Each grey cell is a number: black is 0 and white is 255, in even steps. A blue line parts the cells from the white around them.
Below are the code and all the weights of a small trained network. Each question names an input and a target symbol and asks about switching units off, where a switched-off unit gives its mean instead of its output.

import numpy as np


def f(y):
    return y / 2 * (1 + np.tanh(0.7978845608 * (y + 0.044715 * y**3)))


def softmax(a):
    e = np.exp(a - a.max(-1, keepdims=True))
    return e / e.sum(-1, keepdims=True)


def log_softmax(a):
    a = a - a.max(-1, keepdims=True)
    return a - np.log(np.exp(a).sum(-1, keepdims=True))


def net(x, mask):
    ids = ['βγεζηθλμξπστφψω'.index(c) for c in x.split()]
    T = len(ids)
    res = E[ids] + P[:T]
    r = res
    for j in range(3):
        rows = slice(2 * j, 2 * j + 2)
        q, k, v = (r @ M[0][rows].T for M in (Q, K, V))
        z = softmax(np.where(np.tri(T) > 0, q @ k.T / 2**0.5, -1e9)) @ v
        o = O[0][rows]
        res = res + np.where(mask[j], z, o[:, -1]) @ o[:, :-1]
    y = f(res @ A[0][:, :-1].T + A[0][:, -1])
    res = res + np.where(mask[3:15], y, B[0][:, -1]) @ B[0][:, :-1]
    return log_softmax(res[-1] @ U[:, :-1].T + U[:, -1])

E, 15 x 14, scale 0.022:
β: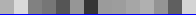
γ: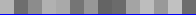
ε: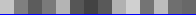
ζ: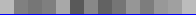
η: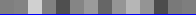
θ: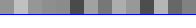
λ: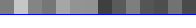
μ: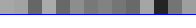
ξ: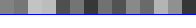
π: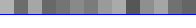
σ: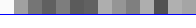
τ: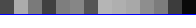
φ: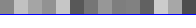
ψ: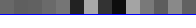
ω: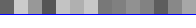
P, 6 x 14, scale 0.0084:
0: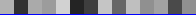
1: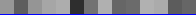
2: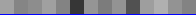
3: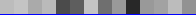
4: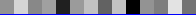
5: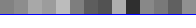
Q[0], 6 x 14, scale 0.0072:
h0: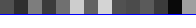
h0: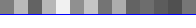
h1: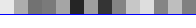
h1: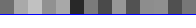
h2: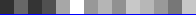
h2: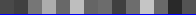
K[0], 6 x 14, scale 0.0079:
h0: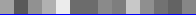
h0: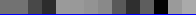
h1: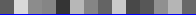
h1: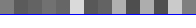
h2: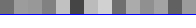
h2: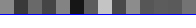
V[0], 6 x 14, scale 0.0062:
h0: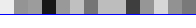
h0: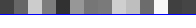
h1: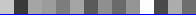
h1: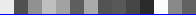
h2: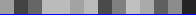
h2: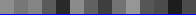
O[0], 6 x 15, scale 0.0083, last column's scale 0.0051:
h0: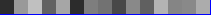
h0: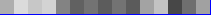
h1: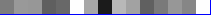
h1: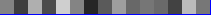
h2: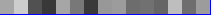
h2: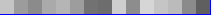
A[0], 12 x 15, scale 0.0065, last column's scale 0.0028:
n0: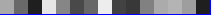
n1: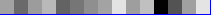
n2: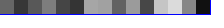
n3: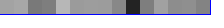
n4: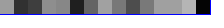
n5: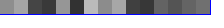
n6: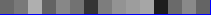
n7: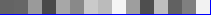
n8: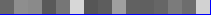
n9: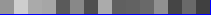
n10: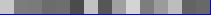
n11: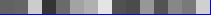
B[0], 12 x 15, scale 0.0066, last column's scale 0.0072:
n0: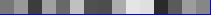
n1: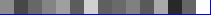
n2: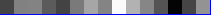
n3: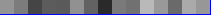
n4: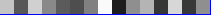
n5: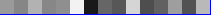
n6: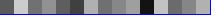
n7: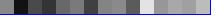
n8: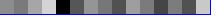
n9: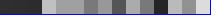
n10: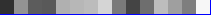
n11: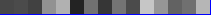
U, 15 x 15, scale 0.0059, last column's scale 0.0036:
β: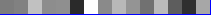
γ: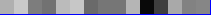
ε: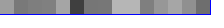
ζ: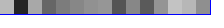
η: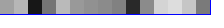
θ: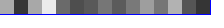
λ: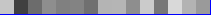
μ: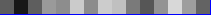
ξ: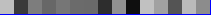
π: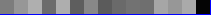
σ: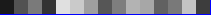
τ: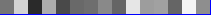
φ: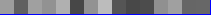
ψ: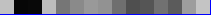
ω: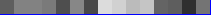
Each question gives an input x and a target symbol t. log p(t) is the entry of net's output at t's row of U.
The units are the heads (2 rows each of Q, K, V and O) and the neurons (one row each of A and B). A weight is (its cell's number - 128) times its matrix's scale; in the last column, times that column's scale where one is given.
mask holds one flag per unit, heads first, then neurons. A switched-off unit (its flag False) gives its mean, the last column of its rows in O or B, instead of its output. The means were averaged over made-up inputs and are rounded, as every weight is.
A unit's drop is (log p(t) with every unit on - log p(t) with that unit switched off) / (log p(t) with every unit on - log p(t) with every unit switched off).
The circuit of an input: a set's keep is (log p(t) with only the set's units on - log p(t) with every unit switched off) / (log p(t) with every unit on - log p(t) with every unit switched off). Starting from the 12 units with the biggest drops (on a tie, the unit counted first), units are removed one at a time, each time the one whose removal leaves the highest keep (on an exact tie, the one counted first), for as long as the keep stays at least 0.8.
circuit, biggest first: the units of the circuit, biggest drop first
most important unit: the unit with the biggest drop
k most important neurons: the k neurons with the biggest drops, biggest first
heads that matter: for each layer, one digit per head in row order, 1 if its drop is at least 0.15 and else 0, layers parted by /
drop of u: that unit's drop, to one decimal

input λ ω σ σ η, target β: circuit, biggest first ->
(n1 n9 n5)
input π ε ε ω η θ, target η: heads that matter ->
011
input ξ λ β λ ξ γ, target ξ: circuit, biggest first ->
(h1 n9)
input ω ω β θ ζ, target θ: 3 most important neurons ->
(n4 n10 n0)
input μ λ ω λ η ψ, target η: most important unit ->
h2
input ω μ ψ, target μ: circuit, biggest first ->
(h0 n10 h1)
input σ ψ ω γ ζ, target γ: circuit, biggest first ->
(h2 n5)
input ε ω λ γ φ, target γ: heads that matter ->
001
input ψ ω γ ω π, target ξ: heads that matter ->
000
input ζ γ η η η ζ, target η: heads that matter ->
010
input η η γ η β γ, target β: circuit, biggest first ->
(h0 h1 n2)
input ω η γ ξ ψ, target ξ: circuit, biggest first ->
(h1 h0)
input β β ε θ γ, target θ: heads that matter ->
010
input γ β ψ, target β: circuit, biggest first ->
(n2 h1)
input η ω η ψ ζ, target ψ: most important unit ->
h0
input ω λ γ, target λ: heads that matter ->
110
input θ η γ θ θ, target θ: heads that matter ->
010
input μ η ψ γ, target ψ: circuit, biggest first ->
(h0 n1)
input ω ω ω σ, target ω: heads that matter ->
110
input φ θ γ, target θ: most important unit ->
h1
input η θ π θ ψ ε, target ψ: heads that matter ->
100
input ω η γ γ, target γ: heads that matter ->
011
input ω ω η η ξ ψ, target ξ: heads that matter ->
111
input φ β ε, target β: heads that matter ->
111
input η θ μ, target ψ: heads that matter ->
100
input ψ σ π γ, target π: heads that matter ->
110
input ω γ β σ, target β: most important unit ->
h2
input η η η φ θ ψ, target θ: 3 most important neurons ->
(n4 n0 n10)
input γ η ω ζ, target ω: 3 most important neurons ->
(n2 n0 n4)
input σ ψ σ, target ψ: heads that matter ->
101
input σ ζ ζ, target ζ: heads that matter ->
110
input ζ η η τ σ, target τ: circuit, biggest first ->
(h1 n0)
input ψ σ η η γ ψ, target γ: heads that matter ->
010
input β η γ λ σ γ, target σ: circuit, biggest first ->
(h0)
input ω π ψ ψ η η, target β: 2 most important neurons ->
(n1 n9)
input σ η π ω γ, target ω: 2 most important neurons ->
(n2 n0)
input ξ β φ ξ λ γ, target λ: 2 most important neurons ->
(n0 n4)
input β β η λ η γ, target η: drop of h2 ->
0.1
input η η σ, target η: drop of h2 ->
0.2
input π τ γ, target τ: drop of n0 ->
0.6
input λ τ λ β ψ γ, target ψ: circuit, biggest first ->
(h0)
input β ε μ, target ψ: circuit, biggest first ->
(h0 n1)
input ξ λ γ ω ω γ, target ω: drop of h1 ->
0.9
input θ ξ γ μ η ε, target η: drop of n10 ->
0.3
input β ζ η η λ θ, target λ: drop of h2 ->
0.2
